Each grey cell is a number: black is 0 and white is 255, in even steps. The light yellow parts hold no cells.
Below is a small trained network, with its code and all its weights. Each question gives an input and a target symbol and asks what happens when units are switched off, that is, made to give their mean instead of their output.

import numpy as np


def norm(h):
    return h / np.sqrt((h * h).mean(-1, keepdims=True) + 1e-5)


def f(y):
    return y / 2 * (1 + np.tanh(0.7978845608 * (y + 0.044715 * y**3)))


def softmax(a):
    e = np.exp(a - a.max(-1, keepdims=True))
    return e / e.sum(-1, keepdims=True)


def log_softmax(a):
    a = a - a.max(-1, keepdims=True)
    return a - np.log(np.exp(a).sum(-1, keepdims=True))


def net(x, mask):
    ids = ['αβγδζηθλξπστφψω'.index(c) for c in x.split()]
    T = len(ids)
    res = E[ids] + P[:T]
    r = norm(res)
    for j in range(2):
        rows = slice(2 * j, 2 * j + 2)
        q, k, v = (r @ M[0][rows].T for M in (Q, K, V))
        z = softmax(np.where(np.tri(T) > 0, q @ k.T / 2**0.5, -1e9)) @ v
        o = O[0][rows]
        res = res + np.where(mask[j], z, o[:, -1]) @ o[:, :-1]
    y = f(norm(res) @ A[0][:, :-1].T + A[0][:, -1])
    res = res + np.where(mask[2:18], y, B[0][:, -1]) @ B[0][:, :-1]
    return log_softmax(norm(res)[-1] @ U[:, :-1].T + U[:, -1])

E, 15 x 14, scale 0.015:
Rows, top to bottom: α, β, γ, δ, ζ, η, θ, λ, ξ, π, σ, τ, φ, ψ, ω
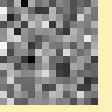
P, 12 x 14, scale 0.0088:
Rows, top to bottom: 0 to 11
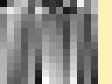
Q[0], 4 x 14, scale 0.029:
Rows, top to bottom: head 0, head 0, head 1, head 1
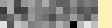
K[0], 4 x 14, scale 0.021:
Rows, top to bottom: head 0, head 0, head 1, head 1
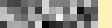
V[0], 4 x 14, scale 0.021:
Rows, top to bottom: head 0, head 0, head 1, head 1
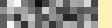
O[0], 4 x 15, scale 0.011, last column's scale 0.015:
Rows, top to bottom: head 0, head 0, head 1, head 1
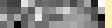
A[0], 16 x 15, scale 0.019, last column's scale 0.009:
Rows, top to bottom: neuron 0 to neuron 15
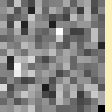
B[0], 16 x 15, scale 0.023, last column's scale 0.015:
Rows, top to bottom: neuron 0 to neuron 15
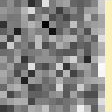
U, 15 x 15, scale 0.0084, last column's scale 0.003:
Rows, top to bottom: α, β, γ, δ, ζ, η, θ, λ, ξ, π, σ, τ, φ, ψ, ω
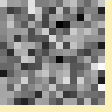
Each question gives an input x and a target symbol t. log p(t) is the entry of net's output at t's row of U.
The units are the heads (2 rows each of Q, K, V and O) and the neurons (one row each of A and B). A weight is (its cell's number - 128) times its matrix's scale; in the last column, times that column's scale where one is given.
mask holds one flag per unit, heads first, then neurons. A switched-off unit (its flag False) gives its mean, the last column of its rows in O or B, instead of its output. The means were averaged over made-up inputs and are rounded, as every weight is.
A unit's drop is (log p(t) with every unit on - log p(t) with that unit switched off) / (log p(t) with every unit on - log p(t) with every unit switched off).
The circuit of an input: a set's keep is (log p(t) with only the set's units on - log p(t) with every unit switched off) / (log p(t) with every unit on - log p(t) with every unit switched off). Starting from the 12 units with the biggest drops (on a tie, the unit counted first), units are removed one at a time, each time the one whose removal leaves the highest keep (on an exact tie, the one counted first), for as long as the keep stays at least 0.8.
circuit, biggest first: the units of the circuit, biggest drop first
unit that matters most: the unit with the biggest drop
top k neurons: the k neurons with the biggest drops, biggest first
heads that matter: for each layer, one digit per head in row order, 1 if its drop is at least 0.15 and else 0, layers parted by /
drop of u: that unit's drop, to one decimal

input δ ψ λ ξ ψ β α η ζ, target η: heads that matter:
01
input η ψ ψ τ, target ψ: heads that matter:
11
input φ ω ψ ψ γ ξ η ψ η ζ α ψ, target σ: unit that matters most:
head 0
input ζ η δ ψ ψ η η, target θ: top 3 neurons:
(neuron 3; neuron 12; neuron 10)
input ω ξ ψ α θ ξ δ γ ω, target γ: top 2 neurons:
(neuron 10; neuron 3)
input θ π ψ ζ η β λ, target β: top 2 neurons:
(neuron 4; neuron 9)
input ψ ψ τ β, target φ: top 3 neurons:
(neuron 15; neuron 10; neuron 8)
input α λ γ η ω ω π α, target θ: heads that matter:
01
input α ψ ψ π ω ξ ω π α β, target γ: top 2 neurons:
(neuron 6; neuron 9)
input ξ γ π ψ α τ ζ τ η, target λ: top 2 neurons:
(neuron 9; neuron 8)
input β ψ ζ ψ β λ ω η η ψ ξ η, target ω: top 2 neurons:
(neuron 8; neuron 10)
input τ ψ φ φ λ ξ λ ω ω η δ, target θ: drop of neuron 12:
0.3
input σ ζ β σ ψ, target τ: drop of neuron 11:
0.2
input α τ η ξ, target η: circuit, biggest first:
(head 1)
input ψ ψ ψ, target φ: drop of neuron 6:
0.0
